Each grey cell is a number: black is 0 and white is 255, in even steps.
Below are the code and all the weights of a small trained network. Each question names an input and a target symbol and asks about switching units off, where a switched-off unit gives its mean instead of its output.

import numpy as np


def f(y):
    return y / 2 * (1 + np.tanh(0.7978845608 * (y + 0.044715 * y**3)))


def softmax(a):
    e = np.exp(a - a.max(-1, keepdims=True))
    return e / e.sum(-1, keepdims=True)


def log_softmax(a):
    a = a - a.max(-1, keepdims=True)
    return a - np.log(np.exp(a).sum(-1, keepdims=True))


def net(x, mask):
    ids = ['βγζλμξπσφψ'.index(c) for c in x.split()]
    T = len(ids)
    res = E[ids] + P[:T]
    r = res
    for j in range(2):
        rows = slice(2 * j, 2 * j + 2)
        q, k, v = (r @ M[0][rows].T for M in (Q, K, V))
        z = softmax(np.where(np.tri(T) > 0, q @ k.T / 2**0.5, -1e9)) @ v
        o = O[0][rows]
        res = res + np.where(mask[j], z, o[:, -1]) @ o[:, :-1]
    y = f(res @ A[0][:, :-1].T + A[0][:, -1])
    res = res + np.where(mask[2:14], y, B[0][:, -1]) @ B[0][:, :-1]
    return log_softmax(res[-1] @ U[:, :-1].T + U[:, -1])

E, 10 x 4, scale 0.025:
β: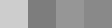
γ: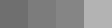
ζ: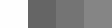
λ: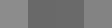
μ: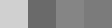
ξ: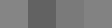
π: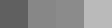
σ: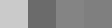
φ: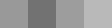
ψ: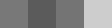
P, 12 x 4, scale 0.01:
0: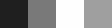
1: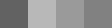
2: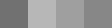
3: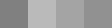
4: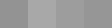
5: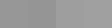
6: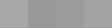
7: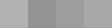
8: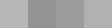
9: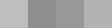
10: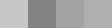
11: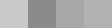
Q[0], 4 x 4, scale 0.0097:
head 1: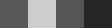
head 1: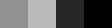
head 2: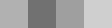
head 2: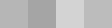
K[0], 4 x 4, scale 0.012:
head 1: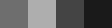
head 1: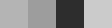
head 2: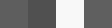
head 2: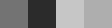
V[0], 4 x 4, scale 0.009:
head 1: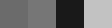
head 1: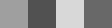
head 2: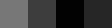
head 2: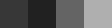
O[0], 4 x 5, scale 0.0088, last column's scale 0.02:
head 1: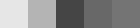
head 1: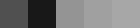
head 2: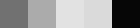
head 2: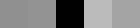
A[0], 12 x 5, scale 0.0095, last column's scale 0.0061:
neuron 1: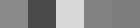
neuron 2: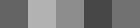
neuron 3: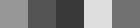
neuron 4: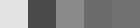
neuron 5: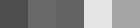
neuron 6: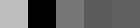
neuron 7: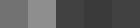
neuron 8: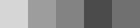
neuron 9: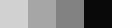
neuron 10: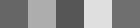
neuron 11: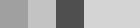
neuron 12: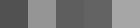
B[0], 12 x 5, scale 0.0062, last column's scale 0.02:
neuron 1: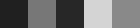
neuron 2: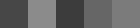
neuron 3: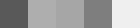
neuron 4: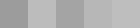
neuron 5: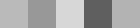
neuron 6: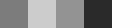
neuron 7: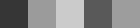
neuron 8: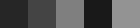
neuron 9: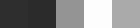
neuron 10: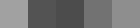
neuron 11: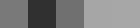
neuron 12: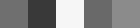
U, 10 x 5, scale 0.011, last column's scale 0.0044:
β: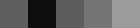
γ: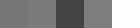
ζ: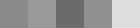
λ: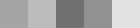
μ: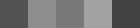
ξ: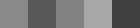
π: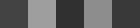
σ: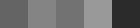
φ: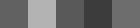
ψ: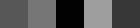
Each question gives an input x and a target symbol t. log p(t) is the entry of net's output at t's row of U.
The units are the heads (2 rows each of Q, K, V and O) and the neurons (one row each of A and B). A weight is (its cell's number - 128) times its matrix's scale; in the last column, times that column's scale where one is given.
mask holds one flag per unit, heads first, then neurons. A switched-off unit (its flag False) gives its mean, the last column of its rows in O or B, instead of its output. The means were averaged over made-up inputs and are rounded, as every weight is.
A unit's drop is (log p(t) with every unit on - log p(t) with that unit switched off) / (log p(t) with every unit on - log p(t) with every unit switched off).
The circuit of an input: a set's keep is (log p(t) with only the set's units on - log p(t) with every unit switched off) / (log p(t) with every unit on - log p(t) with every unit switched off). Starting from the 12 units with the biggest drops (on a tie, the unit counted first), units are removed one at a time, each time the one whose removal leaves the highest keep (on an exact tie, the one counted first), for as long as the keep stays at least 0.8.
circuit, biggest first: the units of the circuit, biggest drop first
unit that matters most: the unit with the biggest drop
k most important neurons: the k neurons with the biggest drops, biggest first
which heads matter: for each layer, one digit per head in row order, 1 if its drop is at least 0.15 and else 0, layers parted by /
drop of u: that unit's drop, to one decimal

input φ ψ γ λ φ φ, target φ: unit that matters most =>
head 2
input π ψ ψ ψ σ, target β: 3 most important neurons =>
(neuron 9; neuron 8; neuron 11)
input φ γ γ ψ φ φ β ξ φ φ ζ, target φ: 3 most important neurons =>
(neuron 6; neuron 8; neuron 4)
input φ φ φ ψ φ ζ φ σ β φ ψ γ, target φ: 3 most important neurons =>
(neuron 9; neuron 11; neuron 6)
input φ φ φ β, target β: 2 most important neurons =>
(neuron 9; neuron 8)
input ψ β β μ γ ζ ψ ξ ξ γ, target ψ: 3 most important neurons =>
(neuron 11; neuron 6; neuron 10)
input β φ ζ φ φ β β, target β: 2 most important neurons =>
(neuron 9; neuron 3)
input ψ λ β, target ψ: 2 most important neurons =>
(neuron 5; neuron 9)
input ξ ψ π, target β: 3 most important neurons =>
(neuron 6; neuron 4; neuron 10)
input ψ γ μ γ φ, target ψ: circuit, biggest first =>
(head 2; neuron 11)
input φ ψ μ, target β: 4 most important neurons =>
(neuron 9; neuron 8; neuron 3; neuron 5)
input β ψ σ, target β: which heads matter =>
01
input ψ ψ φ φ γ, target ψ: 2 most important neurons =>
(neuron 6; neuron 11)
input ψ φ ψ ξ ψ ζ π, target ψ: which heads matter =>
11
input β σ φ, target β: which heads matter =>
11
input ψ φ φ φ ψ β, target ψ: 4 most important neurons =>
(neuron 5; neuron 9; neuron 11; neuron 12)
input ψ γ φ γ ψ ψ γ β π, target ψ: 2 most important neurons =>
(neuron 6; neuron 11)
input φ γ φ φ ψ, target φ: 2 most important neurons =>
(neuron 9; neuron 6)
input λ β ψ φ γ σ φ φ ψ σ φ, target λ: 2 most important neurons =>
(neuron 9; neuron 8)
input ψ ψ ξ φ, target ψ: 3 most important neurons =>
(neuron 11; neuron 6; neuron 10)
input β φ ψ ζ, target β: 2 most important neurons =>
(neuron 9; neuron 8)
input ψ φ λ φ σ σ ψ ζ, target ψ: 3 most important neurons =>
(neuron 9; neuron 5; neuron 11)
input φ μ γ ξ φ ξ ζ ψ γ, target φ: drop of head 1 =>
0.2
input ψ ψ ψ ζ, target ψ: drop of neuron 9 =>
0.4
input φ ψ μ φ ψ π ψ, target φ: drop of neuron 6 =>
0.3
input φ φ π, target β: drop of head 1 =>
0.1
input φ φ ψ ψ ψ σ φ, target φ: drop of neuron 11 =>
0.2
